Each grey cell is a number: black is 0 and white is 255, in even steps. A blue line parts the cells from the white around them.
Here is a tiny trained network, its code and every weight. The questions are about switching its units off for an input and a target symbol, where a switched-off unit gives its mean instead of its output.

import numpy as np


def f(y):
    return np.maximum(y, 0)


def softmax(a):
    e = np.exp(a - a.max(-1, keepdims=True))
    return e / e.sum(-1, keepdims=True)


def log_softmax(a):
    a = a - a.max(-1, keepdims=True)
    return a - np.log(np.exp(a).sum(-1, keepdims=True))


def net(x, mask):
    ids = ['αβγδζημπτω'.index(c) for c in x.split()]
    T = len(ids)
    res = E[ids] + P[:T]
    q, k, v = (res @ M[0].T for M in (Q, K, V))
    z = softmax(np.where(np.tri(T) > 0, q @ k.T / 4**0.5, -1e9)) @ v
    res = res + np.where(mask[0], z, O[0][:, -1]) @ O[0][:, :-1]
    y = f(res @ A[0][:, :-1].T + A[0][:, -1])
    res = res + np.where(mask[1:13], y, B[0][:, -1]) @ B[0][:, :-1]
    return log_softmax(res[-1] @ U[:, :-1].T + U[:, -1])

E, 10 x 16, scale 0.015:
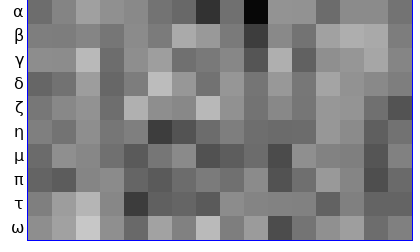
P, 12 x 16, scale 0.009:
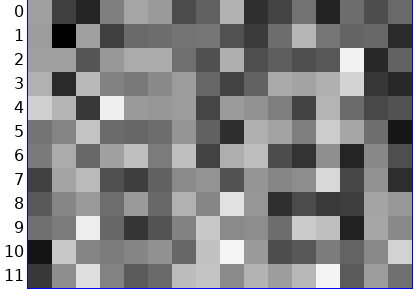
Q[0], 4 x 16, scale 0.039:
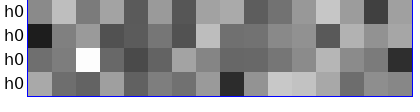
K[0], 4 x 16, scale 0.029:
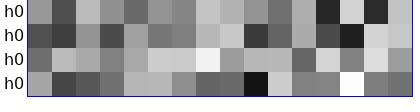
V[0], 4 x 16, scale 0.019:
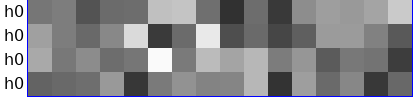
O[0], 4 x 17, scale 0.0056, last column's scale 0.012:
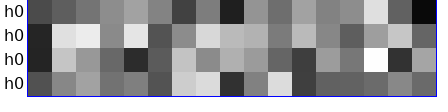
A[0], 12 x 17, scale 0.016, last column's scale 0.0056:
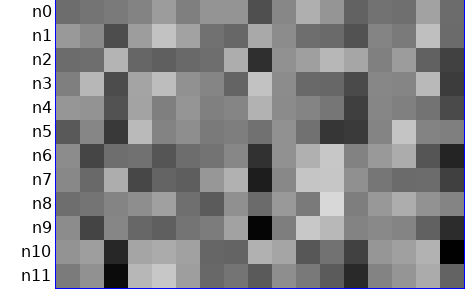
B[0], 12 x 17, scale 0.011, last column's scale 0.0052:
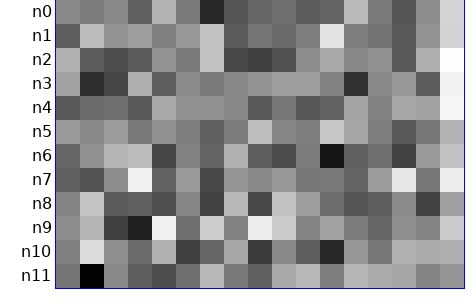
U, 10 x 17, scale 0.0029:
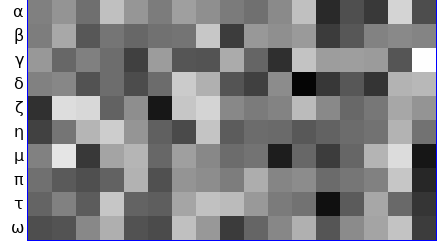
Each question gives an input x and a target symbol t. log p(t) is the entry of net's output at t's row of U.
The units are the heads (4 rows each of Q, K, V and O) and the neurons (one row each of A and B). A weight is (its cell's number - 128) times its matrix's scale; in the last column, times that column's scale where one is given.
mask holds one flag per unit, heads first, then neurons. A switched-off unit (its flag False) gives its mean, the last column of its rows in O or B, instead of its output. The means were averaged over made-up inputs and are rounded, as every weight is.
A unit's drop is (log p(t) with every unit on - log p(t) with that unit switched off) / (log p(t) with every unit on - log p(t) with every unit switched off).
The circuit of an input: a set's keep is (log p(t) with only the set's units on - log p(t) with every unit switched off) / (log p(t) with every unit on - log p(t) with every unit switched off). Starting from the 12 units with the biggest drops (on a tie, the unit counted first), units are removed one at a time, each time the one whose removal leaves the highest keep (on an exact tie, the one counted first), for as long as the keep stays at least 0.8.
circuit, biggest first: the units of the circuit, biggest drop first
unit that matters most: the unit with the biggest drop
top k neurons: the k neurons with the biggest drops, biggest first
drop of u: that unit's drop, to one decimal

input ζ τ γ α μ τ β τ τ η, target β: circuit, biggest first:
n8, h0
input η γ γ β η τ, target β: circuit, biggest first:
n8, h0
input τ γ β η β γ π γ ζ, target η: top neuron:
n0
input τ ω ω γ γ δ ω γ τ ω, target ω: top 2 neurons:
n2, n7
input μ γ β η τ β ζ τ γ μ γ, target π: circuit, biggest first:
h0, n9, n11
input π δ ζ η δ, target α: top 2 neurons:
n1, n3
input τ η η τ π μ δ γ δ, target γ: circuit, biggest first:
h0, n5
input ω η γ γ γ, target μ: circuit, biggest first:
h0, n10
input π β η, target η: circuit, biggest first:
h0, n7, n0
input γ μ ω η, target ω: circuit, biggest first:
h0, n2, n7
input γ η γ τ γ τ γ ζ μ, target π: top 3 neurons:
n9, n11, n0
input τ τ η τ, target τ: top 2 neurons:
n7, n9
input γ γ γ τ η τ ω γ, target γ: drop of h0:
0.8
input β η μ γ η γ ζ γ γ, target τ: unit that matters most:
n3
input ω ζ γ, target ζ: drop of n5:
0.1
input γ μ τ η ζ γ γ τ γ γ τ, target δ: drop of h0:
0.9
